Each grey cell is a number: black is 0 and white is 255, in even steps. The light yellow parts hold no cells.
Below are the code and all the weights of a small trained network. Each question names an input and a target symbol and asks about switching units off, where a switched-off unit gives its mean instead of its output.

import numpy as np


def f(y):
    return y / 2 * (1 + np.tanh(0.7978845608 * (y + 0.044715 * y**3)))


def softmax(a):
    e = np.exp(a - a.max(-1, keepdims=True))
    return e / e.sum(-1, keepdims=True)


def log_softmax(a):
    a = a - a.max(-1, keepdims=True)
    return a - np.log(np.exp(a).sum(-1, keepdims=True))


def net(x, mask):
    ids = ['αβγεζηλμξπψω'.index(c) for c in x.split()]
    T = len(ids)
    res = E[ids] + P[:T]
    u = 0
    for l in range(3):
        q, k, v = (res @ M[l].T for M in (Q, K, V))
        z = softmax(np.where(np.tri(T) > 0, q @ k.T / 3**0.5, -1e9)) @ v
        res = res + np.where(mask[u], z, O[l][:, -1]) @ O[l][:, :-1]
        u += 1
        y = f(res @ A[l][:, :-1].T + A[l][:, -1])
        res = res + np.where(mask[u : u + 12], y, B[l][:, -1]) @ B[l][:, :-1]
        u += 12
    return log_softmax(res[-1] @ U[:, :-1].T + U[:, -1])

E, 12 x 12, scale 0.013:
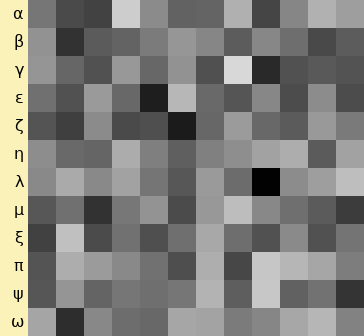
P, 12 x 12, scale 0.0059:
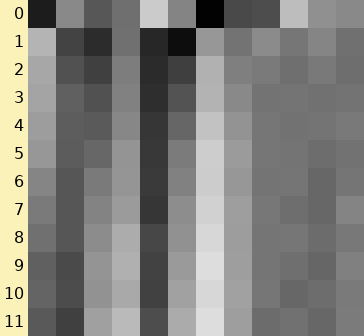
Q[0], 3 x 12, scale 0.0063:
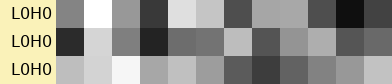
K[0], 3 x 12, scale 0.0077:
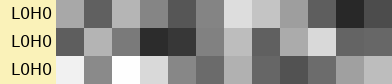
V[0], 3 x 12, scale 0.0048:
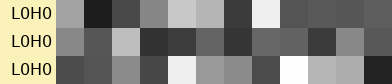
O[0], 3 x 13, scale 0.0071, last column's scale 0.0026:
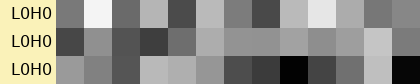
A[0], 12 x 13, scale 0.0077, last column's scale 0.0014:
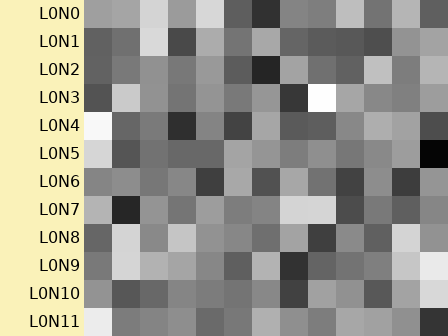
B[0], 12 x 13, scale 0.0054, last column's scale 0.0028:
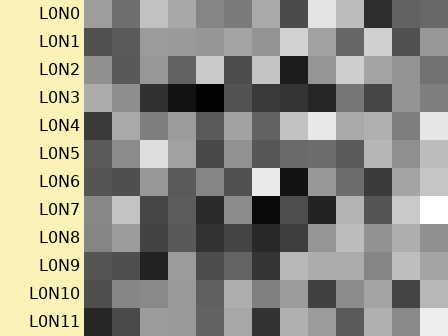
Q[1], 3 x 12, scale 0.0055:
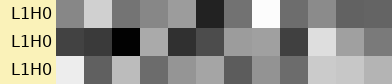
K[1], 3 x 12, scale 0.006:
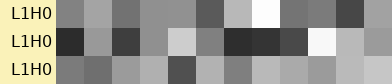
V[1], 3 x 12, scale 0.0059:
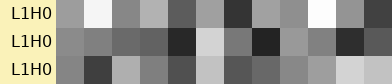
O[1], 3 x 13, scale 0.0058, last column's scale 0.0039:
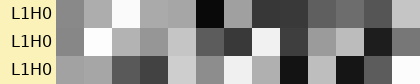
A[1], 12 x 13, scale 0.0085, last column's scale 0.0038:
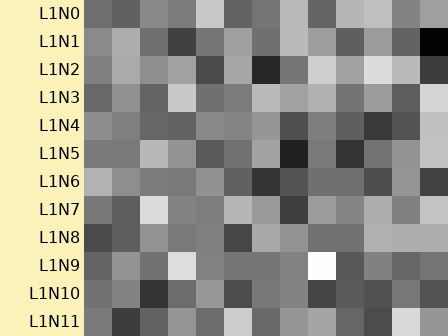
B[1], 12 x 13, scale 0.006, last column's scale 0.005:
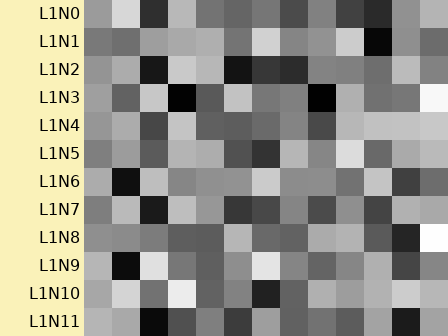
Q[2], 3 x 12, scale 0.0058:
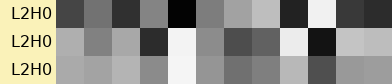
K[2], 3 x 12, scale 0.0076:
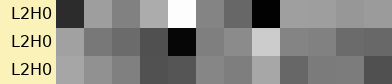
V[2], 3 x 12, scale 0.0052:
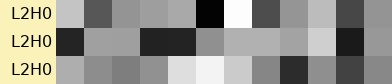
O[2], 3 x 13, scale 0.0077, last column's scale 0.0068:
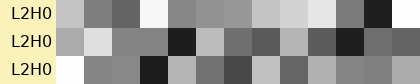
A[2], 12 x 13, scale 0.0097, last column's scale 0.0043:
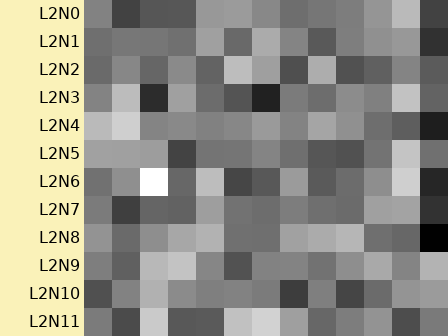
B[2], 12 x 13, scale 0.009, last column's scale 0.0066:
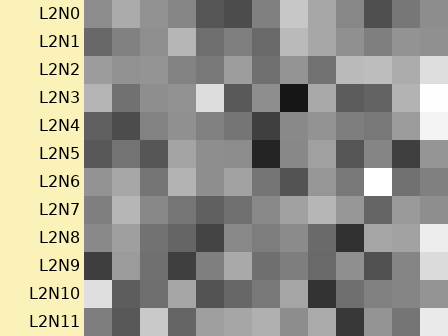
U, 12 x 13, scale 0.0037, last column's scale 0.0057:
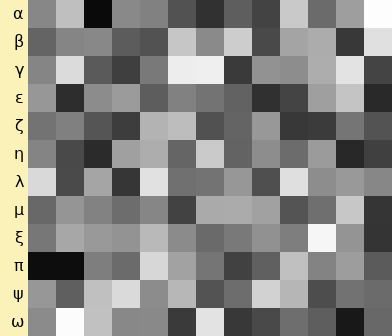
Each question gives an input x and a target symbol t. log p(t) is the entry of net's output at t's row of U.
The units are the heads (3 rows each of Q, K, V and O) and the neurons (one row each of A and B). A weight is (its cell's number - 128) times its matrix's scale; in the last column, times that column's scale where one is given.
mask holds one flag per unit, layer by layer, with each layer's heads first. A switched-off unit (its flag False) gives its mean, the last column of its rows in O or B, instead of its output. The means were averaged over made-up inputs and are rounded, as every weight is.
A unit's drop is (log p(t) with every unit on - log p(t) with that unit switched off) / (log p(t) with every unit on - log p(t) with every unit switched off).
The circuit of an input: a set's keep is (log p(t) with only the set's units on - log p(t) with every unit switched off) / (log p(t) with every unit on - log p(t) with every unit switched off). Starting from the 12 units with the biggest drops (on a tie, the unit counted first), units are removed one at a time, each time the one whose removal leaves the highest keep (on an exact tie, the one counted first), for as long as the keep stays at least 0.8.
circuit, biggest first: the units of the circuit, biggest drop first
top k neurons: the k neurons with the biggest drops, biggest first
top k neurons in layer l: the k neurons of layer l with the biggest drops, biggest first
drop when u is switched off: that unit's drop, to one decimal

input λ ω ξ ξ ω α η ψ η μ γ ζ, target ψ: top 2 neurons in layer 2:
(L2N4; L2N9)
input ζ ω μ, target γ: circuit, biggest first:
(L2H0; L0H0; L2N2)
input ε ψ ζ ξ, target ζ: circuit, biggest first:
(L2H0; L2N5)
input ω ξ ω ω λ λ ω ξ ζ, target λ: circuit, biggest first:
(L2H0; L0H0; L1H0)
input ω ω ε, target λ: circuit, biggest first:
(L2H0; L1H0; L0H0; L1N0)
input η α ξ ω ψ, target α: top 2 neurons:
(L0N7; L0N3)
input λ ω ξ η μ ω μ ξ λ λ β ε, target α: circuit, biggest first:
(L1N7; L1N5)
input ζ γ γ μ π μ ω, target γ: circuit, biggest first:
(L2H0; L0H0)
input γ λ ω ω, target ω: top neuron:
(L0N3)
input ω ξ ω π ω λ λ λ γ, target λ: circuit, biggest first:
(L2H0; L0H0; L1H0; L2N8)
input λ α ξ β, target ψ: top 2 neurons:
(L0N0; L2N3)
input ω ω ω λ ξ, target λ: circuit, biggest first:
(L2H0; L0H0; L1H0; L1N0)
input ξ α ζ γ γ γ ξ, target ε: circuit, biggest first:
(L2H0; L1H0; L2N10)
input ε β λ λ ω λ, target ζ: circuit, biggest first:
(L2H0; L0H0; L2N5)
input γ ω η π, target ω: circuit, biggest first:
(L0H0; L1H0)
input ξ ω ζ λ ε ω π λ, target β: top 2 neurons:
(L0N7; L2N3)
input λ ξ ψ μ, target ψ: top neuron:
(L1N10)
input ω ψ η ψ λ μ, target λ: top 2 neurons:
(L2N3; L1N0)
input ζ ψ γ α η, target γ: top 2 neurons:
(L0N2; L2N2)
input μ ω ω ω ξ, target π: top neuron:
(L2N9)
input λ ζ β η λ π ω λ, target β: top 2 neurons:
(L2N3; L1N3)
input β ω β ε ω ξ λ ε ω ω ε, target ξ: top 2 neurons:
(L2N6; L1N8)
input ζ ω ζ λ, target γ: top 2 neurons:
(L0N2; L2N2)
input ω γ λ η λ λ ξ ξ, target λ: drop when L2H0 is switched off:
0.7
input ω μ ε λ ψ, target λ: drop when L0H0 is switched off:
0.5
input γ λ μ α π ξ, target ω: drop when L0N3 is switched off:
0.2
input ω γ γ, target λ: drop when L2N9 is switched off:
0.1
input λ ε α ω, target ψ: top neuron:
(L0N0)
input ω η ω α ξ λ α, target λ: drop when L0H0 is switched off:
0.6
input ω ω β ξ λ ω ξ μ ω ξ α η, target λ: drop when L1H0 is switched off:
0.4
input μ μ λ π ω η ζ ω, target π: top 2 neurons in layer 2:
(L2N9; L2N8)
